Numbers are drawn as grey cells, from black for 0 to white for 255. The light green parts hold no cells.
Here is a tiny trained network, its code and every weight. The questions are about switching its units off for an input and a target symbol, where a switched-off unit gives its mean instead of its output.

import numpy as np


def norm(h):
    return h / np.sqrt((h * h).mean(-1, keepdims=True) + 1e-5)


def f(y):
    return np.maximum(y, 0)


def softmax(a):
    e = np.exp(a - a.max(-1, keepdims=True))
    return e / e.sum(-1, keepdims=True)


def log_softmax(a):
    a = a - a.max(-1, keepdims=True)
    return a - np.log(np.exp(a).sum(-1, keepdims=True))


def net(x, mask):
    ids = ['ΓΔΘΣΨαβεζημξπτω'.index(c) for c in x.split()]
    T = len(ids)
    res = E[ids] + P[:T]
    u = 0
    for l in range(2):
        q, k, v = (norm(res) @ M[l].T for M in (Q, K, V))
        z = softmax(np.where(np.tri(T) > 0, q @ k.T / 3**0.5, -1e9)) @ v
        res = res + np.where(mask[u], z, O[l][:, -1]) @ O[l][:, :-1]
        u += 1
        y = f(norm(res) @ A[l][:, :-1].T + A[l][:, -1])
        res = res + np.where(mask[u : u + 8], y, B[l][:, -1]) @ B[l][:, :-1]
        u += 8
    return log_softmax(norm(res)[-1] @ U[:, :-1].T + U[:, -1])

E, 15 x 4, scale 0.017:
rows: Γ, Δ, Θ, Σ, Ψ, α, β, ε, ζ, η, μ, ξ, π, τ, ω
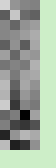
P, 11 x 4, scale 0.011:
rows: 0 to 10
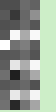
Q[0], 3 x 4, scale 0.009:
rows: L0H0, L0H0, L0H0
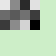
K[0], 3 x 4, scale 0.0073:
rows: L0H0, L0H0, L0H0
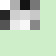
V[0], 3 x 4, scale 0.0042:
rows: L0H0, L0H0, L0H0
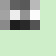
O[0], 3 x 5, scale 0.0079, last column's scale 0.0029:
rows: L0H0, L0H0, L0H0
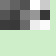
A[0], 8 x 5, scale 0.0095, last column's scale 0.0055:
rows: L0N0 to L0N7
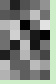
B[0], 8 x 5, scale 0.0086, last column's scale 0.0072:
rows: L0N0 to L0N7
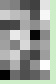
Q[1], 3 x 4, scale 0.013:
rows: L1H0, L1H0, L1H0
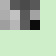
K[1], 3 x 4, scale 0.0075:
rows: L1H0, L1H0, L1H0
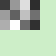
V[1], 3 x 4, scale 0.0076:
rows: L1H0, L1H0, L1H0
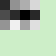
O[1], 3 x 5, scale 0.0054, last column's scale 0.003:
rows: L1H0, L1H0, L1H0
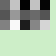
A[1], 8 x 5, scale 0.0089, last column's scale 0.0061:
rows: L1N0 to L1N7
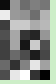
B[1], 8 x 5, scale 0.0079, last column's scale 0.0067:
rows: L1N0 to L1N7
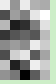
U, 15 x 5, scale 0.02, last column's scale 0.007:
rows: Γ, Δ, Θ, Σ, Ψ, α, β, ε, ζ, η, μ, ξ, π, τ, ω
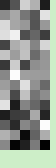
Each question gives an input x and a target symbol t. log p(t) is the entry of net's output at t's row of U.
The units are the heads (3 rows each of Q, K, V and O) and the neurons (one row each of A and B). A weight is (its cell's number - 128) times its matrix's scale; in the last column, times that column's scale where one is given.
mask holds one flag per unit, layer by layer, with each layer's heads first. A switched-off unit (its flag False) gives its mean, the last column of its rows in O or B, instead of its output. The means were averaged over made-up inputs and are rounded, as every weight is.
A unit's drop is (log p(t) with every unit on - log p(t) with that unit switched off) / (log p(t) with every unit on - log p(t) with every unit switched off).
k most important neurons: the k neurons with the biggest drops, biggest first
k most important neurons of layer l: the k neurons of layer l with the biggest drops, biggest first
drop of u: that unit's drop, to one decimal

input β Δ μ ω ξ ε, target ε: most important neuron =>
L0N1
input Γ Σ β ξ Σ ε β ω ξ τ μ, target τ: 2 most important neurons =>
L0N6; L0N0
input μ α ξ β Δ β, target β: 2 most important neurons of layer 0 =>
L0N1; L0N5
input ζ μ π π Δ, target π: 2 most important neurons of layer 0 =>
L0N2; L0N3
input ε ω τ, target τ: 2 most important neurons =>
L0N5; L1N7
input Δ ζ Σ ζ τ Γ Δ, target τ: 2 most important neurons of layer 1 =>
L1N2; L1N7
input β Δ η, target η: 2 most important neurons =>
L0N4; L1N2
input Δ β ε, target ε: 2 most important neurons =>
L1N1; L1N2
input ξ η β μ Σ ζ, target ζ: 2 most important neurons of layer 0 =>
L0N4; L0N0
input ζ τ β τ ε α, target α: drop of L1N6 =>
0.2
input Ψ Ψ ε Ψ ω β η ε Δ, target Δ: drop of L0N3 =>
0.2
